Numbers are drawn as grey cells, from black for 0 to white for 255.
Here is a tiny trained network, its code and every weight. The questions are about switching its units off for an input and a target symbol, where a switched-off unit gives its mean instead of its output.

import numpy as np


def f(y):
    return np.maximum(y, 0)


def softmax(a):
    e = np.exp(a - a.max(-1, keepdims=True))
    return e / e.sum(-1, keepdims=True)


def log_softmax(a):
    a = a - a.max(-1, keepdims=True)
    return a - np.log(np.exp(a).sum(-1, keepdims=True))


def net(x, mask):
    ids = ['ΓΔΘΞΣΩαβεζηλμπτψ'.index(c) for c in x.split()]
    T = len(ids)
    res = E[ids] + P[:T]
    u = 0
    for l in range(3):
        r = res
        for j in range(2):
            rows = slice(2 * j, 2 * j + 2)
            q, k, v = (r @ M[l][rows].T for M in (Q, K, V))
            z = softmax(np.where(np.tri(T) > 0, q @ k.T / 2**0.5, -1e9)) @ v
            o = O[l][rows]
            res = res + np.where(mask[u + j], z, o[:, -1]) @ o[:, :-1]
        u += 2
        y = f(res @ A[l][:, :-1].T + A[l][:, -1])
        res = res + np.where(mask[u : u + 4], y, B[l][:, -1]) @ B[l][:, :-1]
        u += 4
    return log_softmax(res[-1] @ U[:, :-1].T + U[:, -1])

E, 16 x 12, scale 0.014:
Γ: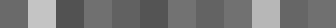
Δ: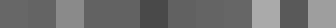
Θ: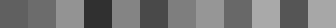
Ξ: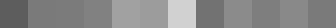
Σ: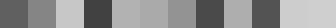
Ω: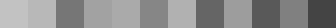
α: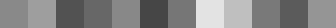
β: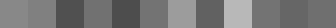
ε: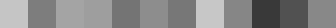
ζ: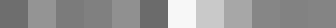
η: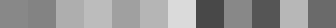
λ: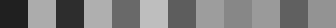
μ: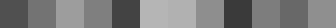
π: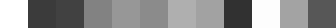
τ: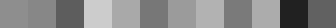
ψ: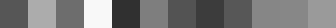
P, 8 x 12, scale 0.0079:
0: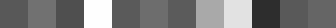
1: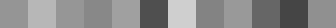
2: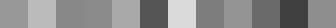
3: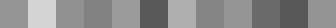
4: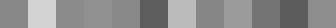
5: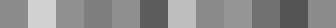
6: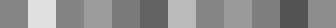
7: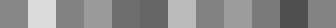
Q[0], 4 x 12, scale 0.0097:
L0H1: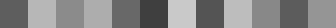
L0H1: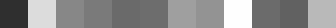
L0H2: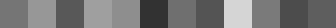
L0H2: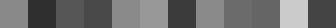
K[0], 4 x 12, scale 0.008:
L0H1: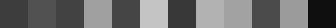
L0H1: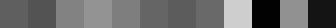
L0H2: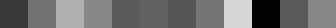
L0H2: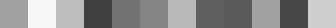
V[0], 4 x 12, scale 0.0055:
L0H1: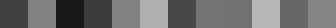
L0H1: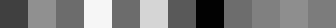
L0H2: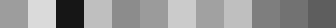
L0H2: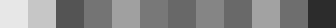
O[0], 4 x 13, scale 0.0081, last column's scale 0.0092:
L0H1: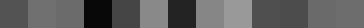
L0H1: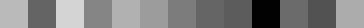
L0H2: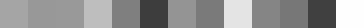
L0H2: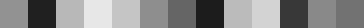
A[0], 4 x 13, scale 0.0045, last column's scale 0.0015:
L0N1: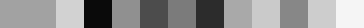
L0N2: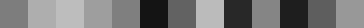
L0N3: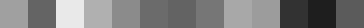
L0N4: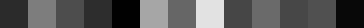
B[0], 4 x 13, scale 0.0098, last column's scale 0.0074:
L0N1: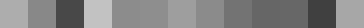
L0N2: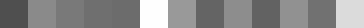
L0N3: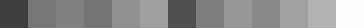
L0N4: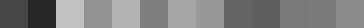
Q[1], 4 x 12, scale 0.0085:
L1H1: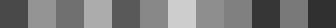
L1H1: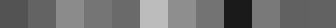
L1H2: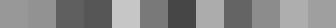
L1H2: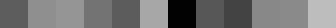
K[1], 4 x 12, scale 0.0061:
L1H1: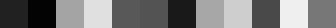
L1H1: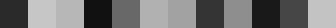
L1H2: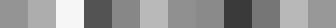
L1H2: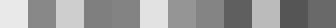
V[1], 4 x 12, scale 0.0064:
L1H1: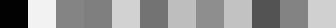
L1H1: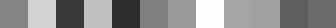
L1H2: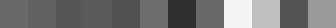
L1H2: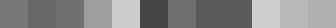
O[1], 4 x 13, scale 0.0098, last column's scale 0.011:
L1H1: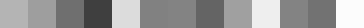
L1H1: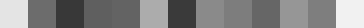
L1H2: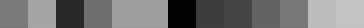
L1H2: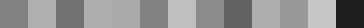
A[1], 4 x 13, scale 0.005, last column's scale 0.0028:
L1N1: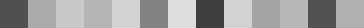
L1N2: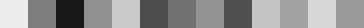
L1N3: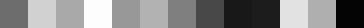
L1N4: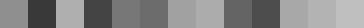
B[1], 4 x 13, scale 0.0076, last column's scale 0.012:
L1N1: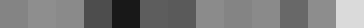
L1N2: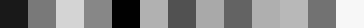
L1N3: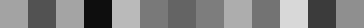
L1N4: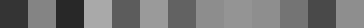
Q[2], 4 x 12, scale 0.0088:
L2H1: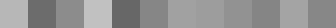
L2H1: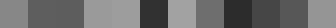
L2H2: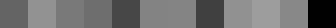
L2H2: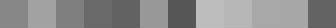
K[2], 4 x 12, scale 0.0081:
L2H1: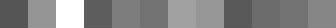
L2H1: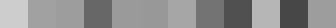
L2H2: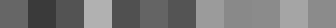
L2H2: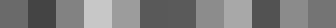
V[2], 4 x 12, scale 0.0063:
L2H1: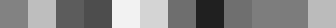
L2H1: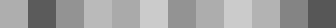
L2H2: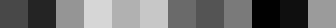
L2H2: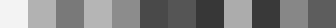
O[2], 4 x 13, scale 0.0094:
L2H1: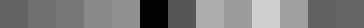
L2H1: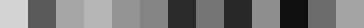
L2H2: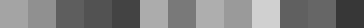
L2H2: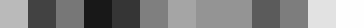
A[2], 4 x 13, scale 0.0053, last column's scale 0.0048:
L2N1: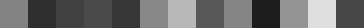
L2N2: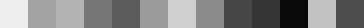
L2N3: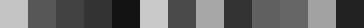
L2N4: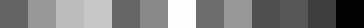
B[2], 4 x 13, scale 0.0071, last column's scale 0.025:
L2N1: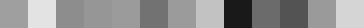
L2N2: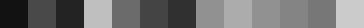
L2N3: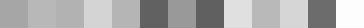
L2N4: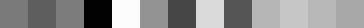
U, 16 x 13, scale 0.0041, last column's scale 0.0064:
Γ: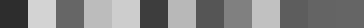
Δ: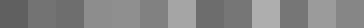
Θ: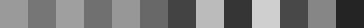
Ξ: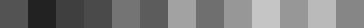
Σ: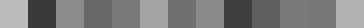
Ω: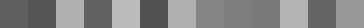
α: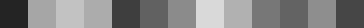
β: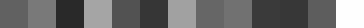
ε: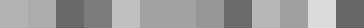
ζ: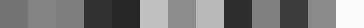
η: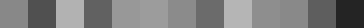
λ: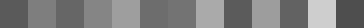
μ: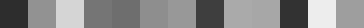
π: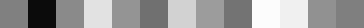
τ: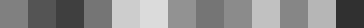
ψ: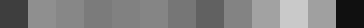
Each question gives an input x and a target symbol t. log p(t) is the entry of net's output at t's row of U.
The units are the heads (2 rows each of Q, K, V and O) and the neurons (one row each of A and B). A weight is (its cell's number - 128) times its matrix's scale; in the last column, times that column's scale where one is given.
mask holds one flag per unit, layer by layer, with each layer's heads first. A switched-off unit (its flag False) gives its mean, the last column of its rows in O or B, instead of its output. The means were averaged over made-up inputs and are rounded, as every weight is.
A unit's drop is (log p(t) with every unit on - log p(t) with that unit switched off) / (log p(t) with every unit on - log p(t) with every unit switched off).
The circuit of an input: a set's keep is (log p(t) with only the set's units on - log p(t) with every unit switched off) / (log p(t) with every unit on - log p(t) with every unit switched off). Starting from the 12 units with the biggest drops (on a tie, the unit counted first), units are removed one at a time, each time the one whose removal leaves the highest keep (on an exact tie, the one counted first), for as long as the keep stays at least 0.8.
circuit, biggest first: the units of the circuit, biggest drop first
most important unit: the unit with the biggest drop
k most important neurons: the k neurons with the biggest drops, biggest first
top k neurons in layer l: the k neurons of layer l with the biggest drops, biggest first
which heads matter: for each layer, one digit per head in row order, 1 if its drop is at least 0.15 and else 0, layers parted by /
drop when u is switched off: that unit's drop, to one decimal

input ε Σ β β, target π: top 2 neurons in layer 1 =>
[L1N2, L1N1]
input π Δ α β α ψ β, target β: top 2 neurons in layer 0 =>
[L0N3, L0N2]
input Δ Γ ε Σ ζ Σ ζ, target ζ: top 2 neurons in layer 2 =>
[L2N3, L2N2]
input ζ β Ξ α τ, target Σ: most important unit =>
L2H2
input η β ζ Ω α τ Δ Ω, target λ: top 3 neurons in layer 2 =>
[L2N4, L2N2, L2N1]
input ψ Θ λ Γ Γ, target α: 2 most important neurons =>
[L2N2, L2N3]
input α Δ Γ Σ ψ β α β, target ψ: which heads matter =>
10 / 11 / 01
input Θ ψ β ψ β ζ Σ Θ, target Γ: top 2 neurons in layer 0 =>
[L0N4, L0N1]
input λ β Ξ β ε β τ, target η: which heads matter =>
10 / 01 / 01
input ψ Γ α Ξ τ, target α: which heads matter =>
10 / 01 / 01
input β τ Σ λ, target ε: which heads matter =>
00 / 11 / 01
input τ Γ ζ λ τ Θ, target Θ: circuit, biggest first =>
[L2H1, L0N3, L0H2, L1H1]
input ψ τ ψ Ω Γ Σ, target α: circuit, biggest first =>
[L1H2, L0H1, L1N1, L1H1]
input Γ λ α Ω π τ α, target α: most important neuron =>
[L2N4]
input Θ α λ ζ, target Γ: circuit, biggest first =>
[L2H2, L0H2, L1H1]
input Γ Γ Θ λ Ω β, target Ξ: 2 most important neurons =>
[L0N3, L2N1]
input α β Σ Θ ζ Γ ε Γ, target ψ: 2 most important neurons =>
[L1N2, L2N1]
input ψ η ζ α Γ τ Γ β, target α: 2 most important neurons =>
[L2N2, L2N3]
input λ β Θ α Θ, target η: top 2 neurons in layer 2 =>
[L2N3, L2N1]
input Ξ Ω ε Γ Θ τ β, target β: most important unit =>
L1H2
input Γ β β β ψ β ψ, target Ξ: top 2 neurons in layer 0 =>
[L0N3, L0N1]
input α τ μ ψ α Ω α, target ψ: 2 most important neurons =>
[L1N2, L2N1]
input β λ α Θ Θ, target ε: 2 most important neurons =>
[L2N3, L2N1]
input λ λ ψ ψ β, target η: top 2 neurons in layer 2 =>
[L2N3, L2N1]
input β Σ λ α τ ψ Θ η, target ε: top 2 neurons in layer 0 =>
[L0N2, L0N4]
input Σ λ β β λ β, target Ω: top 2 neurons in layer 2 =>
[L2N4, L2N1]
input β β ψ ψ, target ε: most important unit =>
L2H2
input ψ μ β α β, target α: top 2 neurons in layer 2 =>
[L2N2, L2N3]
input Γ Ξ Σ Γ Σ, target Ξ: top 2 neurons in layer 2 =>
[L2N1, L2N3]
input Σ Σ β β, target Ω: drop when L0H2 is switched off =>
0.7
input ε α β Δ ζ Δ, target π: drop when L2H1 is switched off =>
0.2
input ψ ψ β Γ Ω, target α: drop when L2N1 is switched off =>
0.1
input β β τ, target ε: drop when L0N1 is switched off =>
0.0
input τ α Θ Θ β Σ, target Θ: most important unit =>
L2H1
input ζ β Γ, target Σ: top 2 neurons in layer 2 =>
[L2N3, L2N2]
